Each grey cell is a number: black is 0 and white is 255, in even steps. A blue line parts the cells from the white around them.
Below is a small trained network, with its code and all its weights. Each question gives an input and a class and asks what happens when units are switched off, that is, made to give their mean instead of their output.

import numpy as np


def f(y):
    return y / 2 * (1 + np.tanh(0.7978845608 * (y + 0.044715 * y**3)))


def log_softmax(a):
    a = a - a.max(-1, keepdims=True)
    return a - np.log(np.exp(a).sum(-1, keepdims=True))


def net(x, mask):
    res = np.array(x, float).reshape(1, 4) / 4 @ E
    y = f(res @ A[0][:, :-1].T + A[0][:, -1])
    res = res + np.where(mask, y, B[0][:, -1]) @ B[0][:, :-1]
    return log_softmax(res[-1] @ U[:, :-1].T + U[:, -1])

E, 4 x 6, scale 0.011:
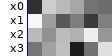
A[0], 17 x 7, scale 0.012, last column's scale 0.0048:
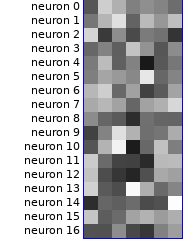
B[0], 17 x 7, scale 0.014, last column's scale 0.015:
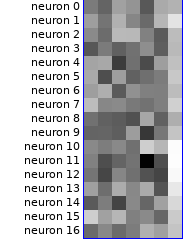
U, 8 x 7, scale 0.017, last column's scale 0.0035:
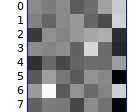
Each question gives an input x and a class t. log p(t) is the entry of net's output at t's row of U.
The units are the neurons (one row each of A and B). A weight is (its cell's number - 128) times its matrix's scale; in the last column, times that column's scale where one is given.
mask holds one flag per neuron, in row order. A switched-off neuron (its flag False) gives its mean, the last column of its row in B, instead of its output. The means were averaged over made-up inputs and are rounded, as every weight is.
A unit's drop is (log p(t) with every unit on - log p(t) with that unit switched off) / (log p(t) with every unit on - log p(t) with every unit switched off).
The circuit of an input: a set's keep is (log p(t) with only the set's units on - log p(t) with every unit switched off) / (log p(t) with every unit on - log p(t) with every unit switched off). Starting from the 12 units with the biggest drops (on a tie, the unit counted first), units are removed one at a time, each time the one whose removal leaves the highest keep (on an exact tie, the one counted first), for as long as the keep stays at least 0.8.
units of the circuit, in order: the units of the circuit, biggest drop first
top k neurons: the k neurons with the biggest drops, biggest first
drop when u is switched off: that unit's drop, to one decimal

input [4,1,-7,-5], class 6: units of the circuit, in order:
neuron 4
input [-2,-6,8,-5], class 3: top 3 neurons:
neuron 11; neuron 12; neuron 13
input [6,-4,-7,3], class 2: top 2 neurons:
neuron 11; neuron 10
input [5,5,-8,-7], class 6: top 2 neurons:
neuron 4; neuron 6
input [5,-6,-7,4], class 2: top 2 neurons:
neuron 10; neuron 11
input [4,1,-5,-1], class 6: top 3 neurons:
neuron 12; neuron 4; neuron 11
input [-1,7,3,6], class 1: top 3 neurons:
neuron 11; neuron 12; neuron 2
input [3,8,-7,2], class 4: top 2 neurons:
neuron 11; neuron 12
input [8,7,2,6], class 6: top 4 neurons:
neuron 6; neuron 12; neuron 5; neuron 4
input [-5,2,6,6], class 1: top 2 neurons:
neuron 2; neuron 12
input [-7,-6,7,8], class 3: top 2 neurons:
neuron 11; neuron 10
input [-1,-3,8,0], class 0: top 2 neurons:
neuron 1; neuron 10
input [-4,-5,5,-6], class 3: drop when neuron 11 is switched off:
0.2
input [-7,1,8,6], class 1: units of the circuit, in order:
neuron 2
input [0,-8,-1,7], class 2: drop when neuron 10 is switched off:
0.1
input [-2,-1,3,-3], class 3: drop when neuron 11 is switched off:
0.4
